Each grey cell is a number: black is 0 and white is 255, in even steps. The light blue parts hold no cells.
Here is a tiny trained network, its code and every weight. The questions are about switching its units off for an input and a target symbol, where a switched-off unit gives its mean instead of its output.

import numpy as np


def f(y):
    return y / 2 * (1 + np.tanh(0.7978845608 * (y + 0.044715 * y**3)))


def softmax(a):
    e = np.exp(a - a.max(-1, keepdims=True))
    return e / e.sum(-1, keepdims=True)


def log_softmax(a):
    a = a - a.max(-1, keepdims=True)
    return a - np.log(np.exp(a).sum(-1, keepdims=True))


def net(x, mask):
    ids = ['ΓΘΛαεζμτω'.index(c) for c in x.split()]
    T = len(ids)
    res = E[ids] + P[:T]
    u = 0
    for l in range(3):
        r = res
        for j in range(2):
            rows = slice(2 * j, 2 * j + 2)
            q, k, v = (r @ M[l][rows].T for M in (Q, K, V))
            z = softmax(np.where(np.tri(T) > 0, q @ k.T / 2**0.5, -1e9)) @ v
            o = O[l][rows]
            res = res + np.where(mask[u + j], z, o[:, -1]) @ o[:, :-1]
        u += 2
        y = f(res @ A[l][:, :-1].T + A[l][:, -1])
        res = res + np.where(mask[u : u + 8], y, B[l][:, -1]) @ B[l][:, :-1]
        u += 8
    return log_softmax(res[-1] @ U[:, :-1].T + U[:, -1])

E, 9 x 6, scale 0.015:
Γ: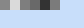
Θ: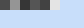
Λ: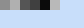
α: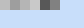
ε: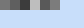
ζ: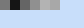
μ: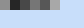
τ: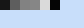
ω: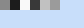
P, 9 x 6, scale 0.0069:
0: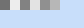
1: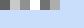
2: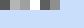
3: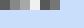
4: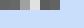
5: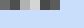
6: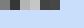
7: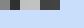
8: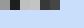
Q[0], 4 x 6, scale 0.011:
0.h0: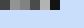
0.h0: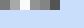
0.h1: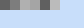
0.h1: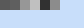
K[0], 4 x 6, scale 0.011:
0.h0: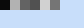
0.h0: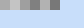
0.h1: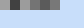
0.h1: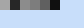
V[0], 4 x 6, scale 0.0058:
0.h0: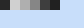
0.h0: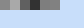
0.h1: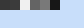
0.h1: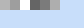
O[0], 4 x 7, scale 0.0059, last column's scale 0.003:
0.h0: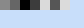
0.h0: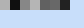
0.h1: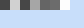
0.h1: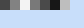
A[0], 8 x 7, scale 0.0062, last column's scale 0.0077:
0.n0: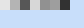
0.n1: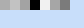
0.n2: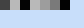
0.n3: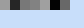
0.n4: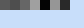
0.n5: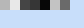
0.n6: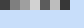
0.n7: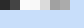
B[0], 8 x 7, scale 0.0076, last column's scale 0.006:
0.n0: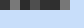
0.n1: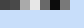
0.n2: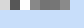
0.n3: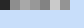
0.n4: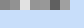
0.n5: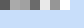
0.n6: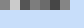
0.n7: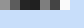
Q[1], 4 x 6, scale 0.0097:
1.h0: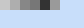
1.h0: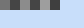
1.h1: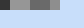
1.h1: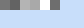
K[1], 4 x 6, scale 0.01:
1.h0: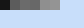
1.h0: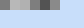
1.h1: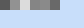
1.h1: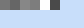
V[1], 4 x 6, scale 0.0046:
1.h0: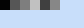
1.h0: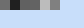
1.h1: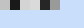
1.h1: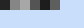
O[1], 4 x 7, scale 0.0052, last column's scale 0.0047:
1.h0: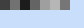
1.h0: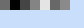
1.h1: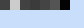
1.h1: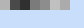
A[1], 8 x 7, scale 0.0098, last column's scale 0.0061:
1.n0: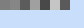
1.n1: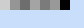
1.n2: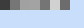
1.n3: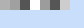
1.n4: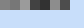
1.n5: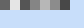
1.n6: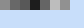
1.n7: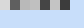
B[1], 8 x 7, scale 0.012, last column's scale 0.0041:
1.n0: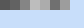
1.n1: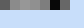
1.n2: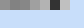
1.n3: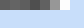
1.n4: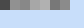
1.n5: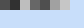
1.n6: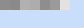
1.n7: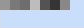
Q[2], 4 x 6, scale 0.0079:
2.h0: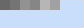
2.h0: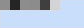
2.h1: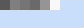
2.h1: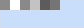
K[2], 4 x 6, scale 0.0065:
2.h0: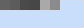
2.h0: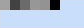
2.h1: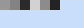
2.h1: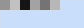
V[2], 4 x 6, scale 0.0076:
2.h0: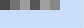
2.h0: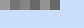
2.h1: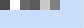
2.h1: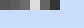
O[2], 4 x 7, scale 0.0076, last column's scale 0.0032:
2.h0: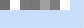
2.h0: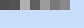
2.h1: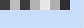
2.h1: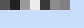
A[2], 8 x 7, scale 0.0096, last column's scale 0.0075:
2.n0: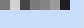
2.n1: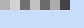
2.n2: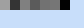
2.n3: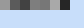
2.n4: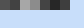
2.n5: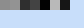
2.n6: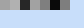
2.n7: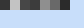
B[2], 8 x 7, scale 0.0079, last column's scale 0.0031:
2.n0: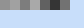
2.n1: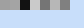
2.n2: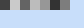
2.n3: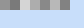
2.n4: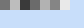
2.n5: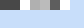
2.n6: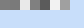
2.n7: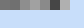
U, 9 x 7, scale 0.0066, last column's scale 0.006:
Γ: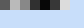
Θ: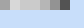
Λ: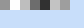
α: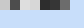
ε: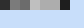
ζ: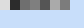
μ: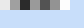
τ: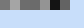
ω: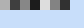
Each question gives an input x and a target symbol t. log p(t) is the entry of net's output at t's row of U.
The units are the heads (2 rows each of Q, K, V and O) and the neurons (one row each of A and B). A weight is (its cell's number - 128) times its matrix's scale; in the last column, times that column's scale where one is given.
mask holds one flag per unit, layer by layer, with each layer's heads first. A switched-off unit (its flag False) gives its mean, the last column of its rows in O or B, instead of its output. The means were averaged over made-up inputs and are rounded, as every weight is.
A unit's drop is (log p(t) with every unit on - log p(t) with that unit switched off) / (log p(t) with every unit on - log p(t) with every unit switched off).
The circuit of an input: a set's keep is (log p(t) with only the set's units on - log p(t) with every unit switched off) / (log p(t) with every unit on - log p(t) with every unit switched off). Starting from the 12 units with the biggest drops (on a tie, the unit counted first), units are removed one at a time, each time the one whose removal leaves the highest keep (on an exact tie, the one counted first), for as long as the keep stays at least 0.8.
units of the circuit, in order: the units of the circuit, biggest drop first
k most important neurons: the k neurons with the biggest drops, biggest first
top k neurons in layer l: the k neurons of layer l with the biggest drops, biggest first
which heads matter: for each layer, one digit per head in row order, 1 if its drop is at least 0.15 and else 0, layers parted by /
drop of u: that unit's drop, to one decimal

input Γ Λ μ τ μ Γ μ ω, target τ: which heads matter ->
10 / 00 / 01
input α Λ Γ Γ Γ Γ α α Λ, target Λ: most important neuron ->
(0.n5)
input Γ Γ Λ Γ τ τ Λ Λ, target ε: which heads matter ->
01 / 10 / 01
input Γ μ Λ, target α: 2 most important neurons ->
(1.n5 1.n7)
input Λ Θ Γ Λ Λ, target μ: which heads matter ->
11 / 00 / 01
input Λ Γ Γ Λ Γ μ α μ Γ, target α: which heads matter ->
00 / 00 / 11
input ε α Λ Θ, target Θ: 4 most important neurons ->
(1.n2 0.n7 1.n3 1.n6)
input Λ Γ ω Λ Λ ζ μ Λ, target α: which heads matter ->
01 / 00 / 01
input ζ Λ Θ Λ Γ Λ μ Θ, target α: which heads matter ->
01 / 00 / 01
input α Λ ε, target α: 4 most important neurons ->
(2.n5 0.n5 1.n3 2.n3)
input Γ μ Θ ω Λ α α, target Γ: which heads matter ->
01 / 00 / 00
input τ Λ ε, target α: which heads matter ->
01 / 00 / 00
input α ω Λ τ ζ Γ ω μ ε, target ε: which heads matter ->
01 / 10 / 00
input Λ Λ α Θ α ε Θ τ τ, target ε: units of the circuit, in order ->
(0.n3)
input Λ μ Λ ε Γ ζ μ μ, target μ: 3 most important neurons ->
(2.n5 2.n4 1.n7)
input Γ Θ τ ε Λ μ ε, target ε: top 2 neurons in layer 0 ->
(0.n7 0.n5)
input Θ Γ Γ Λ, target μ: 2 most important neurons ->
(2.n1 2.n5)
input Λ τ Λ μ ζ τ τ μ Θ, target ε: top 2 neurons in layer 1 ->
(1.n5 1.n0)
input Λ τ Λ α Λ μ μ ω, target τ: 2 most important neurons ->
(0.n1 2.n2)
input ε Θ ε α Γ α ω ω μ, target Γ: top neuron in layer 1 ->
(1.n6)
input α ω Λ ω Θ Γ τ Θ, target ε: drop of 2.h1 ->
0.3
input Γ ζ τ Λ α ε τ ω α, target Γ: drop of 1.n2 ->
-0.1
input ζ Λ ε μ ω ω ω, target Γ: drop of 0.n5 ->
0.2
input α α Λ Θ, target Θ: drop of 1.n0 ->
0.1
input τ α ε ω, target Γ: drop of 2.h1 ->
0.0
